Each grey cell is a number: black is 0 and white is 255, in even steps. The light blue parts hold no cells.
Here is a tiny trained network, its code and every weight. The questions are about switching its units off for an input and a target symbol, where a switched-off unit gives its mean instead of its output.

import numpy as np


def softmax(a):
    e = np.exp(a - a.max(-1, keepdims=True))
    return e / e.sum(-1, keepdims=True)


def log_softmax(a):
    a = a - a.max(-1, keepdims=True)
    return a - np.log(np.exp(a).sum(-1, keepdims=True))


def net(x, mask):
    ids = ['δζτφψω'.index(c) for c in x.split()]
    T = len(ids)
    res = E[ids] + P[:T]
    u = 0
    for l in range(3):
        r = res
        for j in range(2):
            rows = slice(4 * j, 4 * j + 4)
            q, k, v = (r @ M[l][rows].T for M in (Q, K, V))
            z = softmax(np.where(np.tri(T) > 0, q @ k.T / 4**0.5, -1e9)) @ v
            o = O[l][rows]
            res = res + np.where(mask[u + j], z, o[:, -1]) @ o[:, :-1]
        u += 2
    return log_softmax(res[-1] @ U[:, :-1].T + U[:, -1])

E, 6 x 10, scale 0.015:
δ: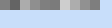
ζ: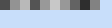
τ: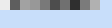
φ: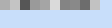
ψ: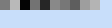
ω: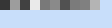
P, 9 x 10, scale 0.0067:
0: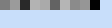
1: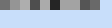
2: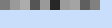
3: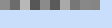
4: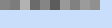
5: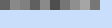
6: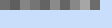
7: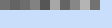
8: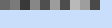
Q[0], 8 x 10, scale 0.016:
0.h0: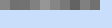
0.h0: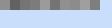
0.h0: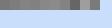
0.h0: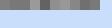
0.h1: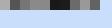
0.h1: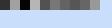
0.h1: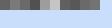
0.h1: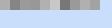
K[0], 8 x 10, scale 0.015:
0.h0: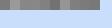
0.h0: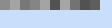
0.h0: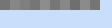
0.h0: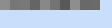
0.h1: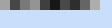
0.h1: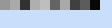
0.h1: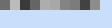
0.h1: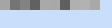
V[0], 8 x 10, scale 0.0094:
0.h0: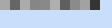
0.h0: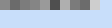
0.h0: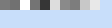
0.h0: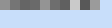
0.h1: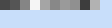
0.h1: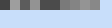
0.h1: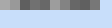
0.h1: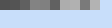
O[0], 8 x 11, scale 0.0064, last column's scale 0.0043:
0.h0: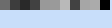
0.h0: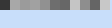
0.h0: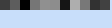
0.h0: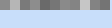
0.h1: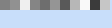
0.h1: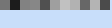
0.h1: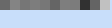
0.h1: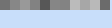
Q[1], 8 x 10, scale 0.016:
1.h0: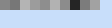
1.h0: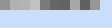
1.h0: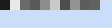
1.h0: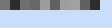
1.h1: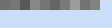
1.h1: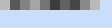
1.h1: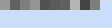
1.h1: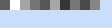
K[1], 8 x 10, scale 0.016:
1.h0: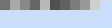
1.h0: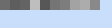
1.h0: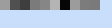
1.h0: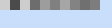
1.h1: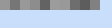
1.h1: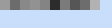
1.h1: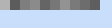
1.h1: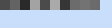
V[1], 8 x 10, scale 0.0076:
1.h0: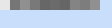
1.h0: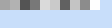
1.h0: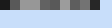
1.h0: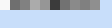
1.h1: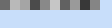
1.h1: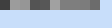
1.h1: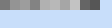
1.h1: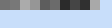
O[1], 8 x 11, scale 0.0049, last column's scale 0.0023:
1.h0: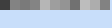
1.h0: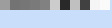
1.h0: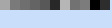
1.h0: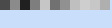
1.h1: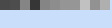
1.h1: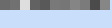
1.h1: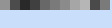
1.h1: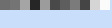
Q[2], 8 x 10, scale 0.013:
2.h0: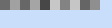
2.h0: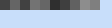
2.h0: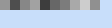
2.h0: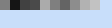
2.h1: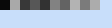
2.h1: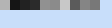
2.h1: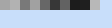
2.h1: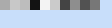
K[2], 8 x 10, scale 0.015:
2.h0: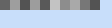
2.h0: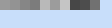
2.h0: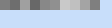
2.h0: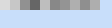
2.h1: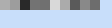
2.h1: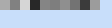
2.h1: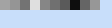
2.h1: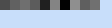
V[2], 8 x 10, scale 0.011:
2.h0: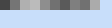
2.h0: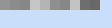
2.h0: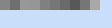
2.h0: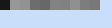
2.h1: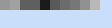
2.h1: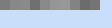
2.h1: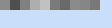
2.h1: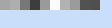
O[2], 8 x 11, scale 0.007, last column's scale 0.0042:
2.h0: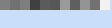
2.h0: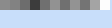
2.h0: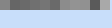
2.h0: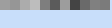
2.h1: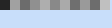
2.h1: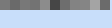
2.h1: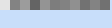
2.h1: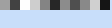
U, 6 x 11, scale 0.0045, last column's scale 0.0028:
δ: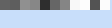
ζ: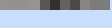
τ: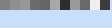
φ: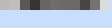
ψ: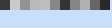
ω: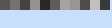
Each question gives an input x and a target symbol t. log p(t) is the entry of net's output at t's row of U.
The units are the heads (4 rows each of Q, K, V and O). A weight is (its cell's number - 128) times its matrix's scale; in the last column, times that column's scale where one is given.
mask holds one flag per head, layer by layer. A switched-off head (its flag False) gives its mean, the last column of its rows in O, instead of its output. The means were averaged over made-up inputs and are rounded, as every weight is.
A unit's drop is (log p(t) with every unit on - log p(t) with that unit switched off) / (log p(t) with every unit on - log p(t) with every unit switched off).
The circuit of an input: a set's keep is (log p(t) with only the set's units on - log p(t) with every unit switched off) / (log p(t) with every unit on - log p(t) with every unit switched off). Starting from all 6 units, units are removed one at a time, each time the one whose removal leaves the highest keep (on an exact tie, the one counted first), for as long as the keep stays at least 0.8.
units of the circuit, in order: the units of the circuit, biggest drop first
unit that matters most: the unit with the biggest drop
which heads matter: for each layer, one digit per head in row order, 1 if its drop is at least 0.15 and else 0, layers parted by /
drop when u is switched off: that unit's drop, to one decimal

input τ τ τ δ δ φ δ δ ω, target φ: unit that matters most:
1.h0
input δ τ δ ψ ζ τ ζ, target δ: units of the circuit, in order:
0.h0, 1.h1, 2.h0
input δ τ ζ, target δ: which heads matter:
00 / 01 / 10
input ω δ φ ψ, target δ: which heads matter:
01 / 00 / 00
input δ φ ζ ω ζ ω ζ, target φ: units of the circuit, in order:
2.h1, 2.h0
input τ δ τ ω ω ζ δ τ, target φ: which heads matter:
00 / 01 / 01
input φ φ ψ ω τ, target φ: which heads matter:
01 / 01 / 01
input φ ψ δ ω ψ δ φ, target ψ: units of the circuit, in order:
0.h0, 2.h1
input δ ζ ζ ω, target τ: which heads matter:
01 / 01 / 11
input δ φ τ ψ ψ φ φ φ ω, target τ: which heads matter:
00 / 01 / 11
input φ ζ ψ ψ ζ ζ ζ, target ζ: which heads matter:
10 / 11 / 11
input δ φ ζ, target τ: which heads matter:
00 / 10 / 01
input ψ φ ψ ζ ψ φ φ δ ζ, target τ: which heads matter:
10 / 11 / 01
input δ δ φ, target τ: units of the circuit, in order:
1.h0
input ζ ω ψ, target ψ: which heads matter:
00 / 11 / 11
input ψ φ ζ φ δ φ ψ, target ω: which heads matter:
11 / 00 / 01
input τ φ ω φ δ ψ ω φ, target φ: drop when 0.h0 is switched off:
0.0
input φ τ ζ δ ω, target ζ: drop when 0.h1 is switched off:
0.1
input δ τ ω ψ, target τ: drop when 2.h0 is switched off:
0.5
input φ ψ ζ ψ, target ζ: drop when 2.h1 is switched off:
0.5
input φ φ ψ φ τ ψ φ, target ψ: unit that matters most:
2.h1
